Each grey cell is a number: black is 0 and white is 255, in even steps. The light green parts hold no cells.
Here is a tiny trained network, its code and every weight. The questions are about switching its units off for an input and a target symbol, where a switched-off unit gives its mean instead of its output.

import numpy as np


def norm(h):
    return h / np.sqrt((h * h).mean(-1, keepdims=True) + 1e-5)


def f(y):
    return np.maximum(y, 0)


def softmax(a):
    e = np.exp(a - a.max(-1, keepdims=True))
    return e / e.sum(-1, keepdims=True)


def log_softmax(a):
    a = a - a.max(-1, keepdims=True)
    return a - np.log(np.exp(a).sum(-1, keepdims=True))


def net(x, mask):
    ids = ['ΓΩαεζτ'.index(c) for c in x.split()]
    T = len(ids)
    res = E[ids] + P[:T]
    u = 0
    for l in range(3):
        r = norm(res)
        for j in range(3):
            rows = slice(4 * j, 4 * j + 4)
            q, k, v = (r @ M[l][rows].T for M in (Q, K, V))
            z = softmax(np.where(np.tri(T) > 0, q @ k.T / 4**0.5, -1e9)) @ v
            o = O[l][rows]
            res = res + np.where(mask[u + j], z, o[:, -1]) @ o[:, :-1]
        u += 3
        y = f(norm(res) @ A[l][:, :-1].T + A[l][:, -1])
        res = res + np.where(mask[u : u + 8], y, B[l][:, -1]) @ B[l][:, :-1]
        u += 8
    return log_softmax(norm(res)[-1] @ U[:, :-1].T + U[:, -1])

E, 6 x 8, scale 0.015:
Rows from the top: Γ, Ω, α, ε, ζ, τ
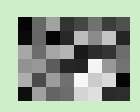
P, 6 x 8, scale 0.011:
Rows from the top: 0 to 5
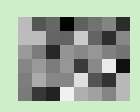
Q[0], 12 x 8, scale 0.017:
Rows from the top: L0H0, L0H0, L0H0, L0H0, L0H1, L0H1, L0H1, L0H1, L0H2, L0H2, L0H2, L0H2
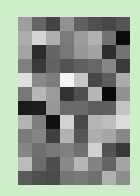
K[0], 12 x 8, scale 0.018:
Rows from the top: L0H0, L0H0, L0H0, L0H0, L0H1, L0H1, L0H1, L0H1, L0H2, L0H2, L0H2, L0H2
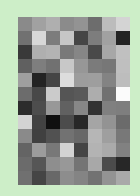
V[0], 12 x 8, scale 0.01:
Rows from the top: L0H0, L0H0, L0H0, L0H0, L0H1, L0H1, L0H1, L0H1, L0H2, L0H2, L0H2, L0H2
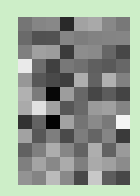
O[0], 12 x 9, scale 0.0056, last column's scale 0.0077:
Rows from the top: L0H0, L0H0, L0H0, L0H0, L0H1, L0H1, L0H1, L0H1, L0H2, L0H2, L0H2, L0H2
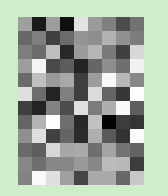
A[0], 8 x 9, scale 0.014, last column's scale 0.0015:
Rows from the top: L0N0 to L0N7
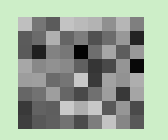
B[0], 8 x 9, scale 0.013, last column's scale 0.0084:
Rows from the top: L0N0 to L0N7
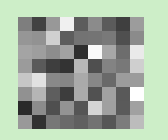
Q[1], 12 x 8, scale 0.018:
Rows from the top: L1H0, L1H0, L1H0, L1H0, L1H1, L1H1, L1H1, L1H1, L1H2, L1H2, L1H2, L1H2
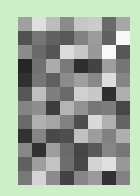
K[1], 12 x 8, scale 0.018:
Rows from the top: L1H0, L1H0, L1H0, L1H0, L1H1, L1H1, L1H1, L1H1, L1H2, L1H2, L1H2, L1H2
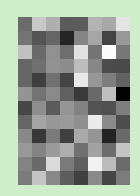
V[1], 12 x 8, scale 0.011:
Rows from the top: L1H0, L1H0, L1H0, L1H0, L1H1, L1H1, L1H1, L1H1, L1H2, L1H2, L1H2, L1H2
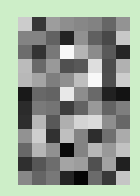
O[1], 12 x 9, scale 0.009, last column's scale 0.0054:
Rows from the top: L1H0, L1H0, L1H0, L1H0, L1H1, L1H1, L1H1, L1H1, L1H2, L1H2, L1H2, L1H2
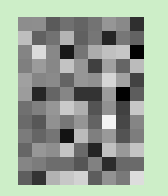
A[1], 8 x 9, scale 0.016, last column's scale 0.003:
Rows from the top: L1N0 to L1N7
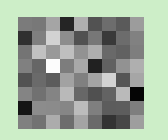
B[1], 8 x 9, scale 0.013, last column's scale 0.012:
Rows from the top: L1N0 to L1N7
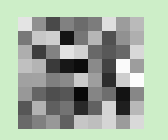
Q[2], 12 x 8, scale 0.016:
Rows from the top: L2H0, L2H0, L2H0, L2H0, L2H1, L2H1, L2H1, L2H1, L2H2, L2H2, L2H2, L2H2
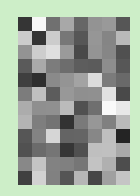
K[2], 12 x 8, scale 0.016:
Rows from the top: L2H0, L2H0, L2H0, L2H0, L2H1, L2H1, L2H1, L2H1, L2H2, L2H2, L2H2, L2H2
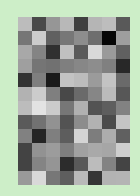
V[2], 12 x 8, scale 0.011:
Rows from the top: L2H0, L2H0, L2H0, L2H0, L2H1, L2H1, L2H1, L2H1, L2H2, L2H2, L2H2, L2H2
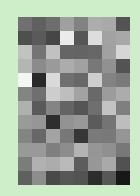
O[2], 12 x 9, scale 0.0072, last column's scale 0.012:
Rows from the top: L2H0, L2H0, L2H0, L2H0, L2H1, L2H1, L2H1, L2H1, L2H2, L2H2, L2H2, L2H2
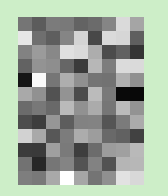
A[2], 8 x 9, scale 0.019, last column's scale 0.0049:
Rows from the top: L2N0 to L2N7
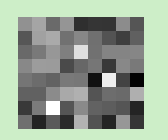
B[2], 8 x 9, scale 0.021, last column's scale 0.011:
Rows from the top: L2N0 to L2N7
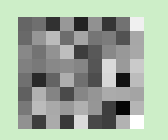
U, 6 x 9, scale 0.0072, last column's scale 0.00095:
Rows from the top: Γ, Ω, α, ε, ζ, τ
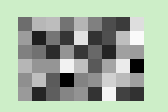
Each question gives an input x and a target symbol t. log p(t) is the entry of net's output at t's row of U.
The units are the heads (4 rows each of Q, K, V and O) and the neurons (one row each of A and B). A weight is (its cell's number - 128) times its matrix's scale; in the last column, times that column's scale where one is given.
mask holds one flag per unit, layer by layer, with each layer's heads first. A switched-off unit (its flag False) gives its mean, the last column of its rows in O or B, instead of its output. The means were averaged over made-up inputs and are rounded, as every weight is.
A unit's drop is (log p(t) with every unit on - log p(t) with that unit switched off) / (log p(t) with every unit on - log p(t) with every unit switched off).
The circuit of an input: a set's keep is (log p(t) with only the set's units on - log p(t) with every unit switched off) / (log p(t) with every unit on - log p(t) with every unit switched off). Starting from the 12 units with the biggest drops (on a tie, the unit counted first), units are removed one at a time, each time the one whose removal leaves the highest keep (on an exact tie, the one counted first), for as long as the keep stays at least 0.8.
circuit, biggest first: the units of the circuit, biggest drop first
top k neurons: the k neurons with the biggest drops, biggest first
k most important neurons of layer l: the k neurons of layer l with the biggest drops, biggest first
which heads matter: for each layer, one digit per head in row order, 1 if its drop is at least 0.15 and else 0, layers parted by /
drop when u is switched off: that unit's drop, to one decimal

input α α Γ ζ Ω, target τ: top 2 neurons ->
L2N4; L1N0
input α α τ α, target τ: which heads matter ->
000 / 010 / 000
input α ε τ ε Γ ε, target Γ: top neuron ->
L0N0
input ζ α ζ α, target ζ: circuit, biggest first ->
L1H0; L0H1; L0N0
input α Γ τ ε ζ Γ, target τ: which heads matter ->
010 / 010 / 010
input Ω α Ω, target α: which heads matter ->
110 / 000 / 000
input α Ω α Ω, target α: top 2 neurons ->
L1N4; L1N7
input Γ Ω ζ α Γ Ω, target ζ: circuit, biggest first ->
L1H0; L0N0
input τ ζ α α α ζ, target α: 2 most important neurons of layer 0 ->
L0N0; L0N2
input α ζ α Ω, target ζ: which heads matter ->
010 / 010 / 000
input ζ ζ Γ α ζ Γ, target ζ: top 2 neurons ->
L0N2; L0N0
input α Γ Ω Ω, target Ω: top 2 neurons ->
L0N7; L1N4
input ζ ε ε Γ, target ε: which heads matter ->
000 / 001 / 000
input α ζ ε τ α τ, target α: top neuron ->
L0N6
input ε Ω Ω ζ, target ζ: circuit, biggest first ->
L1H0; L1H2
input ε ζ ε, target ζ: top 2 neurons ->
L0N0; L2N7
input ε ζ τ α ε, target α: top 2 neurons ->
L0N2; L2N0
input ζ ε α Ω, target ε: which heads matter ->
011 / 010 / 000
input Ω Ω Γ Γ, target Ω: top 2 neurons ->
L0N2; L1N4
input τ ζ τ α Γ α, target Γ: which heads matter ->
110 / 010 / 000
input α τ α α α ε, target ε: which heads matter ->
010 / 000 / 000
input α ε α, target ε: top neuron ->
L0N3
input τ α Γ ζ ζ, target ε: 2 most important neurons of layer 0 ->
L0N4; L0N5
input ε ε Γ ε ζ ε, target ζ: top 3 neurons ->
L0N0; L2N0; L1N2
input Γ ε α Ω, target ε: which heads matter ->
010 / 010 / 000
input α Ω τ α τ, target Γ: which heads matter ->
010 / 000 / 000
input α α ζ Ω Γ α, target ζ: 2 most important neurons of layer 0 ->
L0N3; L0N0
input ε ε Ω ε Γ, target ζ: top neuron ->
L1N3
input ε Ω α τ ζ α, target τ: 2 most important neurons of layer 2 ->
L2N7; L2N0
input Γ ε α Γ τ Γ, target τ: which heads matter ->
000 / 010 / 100
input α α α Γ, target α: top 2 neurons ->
L0N2; L2N0
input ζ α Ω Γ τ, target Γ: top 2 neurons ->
L0N6; L1N1
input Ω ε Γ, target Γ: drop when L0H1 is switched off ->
1.2
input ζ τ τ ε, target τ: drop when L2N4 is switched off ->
0.2
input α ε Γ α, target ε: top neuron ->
L0N2
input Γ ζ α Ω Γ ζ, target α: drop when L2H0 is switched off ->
-0.1
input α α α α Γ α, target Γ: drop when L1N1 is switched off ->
0.0
